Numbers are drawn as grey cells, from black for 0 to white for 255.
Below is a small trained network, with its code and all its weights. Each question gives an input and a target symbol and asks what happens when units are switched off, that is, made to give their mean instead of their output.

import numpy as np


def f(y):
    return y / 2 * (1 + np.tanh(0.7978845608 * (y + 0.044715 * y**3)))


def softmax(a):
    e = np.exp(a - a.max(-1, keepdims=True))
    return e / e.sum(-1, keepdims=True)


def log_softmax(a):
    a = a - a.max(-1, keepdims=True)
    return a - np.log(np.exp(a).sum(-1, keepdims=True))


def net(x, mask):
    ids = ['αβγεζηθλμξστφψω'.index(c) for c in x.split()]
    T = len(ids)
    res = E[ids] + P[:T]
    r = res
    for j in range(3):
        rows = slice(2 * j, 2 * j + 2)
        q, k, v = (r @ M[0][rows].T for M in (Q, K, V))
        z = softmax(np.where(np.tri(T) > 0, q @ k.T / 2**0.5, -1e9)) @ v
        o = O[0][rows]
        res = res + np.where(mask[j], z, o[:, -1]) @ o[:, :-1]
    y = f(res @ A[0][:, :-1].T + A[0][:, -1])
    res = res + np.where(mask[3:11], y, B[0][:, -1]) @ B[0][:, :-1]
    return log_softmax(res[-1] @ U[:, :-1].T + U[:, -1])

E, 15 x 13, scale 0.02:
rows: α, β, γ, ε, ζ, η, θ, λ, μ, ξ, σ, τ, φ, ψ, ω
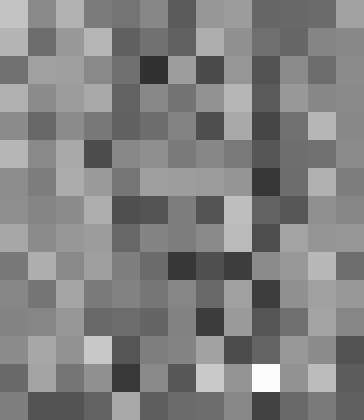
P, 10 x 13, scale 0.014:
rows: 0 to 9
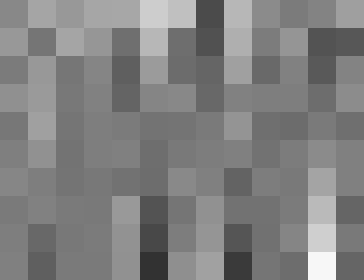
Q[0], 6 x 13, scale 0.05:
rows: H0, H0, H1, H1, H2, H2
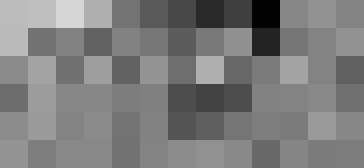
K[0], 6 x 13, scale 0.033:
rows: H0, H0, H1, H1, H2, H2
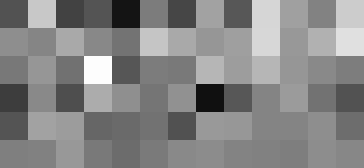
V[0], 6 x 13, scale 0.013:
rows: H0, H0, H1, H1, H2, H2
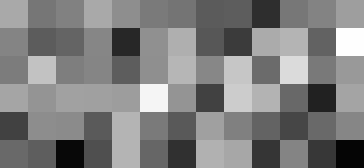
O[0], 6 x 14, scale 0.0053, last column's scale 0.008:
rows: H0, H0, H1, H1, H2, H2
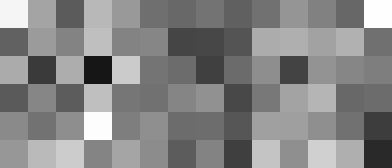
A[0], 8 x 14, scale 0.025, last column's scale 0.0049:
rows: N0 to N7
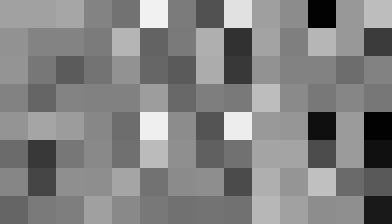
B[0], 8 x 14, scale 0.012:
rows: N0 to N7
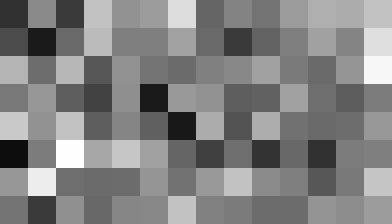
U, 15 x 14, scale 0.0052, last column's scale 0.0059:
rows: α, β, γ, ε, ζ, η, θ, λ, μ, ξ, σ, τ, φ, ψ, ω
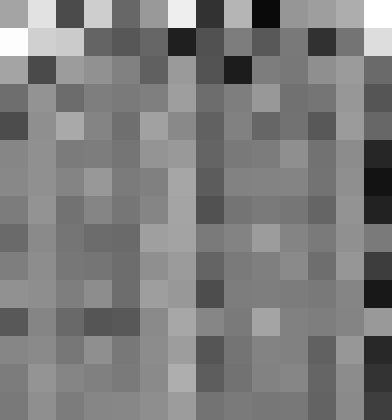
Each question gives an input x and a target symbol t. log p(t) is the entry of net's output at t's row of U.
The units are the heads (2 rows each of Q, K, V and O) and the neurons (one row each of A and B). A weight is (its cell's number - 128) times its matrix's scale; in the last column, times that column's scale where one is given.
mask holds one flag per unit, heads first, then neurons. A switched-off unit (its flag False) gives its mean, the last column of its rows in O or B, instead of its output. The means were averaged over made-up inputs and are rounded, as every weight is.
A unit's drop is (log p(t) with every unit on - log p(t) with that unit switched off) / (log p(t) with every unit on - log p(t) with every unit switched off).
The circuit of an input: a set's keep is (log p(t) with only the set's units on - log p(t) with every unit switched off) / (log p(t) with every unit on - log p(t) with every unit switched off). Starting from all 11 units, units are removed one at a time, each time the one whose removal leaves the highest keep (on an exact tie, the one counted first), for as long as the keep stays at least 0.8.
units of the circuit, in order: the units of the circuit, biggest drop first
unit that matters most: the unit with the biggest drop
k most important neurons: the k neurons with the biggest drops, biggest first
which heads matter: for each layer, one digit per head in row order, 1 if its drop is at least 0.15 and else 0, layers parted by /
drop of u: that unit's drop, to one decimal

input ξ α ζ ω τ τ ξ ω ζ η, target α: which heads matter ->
010
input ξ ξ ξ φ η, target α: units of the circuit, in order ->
[N0]
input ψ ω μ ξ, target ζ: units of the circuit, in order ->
[H0; N5; H2]
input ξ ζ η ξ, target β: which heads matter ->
001
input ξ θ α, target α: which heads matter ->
000
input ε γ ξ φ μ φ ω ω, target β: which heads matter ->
011
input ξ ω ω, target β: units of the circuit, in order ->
[H2; N0]
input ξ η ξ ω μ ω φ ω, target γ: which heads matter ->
001
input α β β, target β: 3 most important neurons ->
[N0; N1; N7]
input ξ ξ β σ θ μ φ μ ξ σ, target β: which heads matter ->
010
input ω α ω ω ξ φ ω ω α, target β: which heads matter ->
110
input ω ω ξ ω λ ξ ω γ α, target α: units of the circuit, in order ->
[H1; N0]
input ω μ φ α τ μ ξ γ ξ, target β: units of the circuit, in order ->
[H1; N0]
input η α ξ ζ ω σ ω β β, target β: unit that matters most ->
N1
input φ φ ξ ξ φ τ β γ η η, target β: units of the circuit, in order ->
[H1; N1]
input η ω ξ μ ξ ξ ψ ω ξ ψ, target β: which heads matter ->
000
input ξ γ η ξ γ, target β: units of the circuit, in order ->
[N0; H1]
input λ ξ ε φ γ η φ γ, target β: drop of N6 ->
-0.1
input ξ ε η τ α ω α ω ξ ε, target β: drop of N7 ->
0.1
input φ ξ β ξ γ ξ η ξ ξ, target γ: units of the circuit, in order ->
[N1]
